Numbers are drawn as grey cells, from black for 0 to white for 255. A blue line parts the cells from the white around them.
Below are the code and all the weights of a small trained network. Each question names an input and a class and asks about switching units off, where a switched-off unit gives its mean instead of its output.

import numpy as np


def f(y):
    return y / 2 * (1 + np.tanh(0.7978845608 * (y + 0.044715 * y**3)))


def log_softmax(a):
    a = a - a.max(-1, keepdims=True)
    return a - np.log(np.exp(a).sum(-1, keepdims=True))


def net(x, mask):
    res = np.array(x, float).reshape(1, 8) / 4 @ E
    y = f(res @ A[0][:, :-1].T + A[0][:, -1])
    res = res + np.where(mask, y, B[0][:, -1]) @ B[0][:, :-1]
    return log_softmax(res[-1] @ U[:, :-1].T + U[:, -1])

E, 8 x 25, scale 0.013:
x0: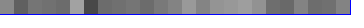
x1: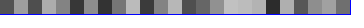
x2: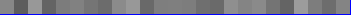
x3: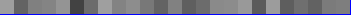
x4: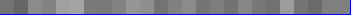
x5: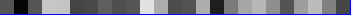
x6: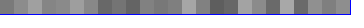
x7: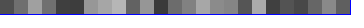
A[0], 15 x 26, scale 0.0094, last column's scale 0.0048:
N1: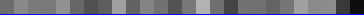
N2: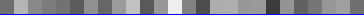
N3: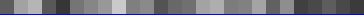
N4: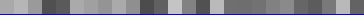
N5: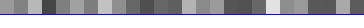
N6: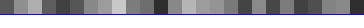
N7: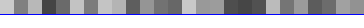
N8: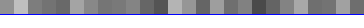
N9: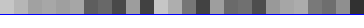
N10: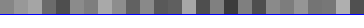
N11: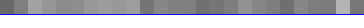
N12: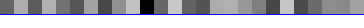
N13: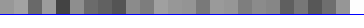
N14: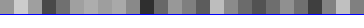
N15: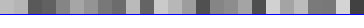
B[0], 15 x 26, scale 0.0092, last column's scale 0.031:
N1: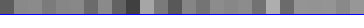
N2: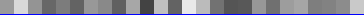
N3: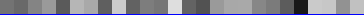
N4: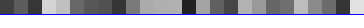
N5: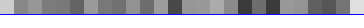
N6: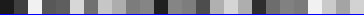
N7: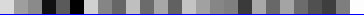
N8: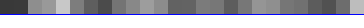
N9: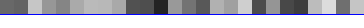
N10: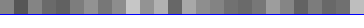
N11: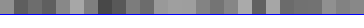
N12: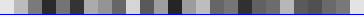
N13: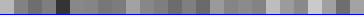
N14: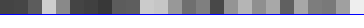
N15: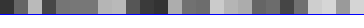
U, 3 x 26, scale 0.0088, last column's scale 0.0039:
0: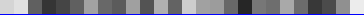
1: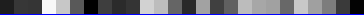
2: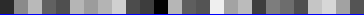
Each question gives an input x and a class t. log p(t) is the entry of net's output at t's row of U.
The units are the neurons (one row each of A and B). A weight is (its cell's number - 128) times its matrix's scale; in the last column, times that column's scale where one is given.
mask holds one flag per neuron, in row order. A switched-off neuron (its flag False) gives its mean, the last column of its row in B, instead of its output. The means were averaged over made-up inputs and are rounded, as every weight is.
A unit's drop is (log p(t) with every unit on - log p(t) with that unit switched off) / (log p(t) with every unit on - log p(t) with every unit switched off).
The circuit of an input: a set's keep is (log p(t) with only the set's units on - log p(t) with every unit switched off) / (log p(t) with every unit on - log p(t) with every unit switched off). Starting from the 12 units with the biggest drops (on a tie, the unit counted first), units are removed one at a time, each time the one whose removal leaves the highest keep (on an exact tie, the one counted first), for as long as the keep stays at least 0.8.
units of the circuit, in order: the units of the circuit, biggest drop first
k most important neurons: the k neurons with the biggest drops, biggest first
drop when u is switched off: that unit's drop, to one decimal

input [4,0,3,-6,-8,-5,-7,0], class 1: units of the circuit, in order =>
N4
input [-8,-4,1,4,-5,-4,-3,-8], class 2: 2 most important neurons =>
N15, N9
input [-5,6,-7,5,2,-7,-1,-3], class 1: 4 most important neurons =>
N14, N4, N7, N8
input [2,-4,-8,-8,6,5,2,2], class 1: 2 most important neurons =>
N12, N7
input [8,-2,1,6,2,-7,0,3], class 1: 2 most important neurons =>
N4, N14
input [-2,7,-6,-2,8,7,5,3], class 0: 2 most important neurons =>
N4, N14
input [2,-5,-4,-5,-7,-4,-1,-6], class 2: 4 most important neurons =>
N15, N9, N12, N2
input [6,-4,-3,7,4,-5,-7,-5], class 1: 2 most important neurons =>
N4, N14
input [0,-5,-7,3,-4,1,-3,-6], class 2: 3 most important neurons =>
N15, N12, N9
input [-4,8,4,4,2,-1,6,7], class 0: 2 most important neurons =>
N12, N2
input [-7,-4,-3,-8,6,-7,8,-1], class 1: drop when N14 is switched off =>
0.6
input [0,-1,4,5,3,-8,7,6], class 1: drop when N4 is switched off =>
0.9
